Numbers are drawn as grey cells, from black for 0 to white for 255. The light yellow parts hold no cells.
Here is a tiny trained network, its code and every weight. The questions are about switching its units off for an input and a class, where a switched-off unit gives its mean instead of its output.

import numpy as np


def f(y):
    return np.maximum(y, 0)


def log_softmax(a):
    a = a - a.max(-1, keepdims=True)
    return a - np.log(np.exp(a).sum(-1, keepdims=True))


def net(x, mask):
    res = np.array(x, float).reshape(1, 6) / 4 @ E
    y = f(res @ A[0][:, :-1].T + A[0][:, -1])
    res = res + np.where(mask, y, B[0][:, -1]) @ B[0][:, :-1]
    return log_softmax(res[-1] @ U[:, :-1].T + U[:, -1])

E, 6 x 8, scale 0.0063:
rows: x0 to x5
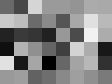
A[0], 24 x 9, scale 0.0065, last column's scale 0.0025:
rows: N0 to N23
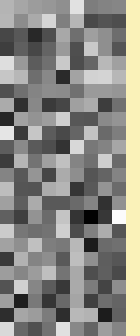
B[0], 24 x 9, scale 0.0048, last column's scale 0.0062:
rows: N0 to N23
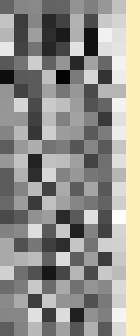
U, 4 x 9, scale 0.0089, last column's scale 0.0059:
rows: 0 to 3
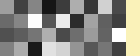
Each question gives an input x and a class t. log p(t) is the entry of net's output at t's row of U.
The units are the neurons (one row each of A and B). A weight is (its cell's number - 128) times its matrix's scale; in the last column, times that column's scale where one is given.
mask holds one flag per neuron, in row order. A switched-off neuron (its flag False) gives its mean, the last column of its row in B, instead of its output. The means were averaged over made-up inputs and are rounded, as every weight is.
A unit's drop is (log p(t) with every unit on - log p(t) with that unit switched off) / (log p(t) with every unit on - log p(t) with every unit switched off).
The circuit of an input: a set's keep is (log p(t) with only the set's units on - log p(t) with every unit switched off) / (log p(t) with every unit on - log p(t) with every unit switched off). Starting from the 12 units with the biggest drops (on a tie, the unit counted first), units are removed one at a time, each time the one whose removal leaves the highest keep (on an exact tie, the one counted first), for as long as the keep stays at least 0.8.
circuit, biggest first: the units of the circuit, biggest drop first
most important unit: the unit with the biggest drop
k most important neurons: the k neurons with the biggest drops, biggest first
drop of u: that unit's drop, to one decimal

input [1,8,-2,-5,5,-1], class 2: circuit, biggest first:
(N5)
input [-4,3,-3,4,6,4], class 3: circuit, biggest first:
(N7, N9)
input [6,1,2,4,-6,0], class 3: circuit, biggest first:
(N11, N15)
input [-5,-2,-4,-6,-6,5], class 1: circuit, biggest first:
(N4, N13)
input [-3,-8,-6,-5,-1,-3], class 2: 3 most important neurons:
(N15, N3, N2)
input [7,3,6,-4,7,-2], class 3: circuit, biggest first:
(N9, N7)
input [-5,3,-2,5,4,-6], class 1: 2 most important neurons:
(N22, N20)
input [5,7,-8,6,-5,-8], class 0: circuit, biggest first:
(N1, N19)
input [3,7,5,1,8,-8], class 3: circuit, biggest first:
(N7, N9)
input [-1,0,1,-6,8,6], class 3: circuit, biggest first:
(N9, N7)
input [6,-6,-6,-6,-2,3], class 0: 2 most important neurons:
(N1, N17)
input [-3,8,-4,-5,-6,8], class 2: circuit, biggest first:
(N5, N4)
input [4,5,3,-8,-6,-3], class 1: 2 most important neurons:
(N16, N4)
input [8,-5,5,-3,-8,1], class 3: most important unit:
N11
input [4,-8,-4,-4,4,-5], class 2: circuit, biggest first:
(N15, N22)
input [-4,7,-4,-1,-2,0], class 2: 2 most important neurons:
(N5, N3)
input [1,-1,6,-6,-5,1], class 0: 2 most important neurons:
(N3, N2)
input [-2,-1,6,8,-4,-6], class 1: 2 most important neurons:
(N22, N18)
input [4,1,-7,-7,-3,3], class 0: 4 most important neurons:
(N1, N19, N17, N22)
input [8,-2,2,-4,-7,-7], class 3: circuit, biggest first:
(N11)
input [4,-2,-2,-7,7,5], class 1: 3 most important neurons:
(N16, N23, N4)
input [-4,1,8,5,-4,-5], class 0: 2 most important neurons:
(N3, N2)
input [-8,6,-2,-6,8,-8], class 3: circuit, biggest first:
(N9, N7)
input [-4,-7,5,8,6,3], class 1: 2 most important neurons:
(N22, N20)
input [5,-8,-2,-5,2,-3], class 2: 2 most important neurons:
(N15, N22)
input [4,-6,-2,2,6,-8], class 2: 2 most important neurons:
(N15, N11)
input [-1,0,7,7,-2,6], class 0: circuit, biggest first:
(N3)
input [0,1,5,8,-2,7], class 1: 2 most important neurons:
(N22, N18)
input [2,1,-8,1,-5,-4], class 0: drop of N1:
0.1
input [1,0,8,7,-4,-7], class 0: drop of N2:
0.2
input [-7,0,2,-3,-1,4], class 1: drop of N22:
-0.2
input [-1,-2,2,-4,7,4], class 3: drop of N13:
0.0
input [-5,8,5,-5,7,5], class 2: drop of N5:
0.7
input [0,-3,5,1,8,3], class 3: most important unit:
N7
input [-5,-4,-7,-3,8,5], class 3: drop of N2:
0.4
